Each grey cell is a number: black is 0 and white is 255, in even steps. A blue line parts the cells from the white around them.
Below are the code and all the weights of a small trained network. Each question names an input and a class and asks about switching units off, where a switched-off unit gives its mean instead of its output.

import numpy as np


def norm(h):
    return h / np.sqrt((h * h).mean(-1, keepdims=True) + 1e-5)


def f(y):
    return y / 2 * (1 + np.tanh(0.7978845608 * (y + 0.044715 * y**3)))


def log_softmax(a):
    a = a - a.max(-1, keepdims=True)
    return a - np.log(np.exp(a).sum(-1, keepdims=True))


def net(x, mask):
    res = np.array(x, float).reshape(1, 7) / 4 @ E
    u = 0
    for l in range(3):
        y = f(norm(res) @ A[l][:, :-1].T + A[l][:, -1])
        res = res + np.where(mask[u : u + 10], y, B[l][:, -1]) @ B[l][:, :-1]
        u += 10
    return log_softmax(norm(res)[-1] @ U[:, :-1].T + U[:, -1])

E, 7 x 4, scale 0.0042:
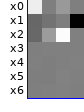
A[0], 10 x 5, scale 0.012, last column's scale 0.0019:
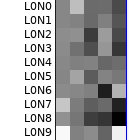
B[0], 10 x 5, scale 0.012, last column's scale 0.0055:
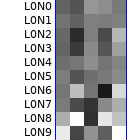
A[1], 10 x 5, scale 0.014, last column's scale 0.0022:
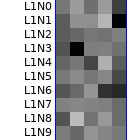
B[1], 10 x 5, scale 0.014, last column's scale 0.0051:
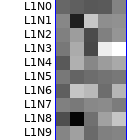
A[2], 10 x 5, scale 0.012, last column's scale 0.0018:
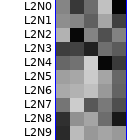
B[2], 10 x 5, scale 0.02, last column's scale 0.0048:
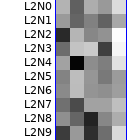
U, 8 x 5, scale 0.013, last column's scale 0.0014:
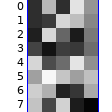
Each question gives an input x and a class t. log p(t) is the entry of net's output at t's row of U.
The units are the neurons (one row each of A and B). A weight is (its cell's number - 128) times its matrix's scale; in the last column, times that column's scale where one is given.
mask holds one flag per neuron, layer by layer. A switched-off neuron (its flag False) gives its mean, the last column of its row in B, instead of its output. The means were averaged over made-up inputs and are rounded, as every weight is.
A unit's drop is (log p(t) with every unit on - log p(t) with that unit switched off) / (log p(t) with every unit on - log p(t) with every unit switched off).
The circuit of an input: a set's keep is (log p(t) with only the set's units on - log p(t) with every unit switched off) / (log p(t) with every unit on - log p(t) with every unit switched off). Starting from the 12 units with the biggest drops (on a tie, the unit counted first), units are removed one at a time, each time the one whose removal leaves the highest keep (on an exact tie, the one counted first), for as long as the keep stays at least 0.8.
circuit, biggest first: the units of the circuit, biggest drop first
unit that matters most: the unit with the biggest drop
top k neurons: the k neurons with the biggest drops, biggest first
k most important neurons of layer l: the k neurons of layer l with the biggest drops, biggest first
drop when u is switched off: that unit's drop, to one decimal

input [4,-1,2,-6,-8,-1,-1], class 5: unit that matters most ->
L2N2
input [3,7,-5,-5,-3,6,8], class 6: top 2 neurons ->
L0N8; L0N6
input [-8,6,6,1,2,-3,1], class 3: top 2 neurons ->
L2N4; L1N3
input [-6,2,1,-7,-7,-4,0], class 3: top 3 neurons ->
L0N8; L1N6; L1N3
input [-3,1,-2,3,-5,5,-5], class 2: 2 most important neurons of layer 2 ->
L2N3; L2N4
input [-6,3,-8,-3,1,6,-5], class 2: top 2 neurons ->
L2N3; L0N8
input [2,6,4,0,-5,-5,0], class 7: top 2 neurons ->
L2N4; L1N8
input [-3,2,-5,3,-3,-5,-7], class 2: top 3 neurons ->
L2N3; L0N8; L0N9
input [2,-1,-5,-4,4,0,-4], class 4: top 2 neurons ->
L1N3; L0N6
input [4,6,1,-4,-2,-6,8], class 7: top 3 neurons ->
L0N6; L1N3; L2N9
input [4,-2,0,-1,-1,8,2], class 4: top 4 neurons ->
L0N6; L2N3; L0N7; L1N6
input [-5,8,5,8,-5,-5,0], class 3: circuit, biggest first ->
L2N4; L0N9; L1N3; L2N8
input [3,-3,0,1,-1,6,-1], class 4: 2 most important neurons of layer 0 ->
L0N6; L0N8
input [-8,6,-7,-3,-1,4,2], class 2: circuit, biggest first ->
L2N3
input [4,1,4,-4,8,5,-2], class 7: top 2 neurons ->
L1N3; L0N8
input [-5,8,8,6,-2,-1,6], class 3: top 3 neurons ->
L2N4; L0N9; L1N3
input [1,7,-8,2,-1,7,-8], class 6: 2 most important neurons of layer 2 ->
L2N2; L2N9
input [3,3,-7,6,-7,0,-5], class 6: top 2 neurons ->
L0N8; L1N8
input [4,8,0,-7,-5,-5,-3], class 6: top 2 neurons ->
L0N8; L2N3
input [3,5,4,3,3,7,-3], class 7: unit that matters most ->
L2N4
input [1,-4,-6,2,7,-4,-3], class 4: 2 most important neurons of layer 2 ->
L2N2; L2N0
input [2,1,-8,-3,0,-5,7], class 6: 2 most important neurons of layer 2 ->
L2N3; L2N4
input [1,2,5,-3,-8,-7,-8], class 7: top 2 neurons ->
L1N3; L2N4
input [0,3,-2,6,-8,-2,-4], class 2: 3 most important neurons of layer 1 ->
L1N8; L1N3; L1N0
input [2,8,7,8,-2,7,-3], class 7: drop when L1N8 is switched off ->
0.2
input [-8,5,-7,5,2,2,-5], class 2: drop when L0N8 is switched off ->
0.2
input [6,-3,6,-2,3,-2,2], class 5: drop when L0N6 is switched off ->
0.1
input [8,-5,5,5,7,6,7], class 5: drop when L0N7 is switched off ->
0.0
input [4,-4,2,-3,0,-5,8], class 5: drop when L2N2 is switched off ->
0.1
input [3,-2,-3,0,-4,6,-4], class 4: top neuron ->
L1N3
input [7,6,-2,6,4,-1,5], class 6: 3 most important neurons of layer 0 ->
L0N8; L0N7; L0N6
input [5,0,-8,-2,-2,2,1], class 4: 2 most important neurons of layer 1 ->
L1N3; L1N0
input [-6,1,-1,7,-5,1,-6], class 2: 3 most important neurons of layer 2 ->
L2N3; L2N4; L2N7
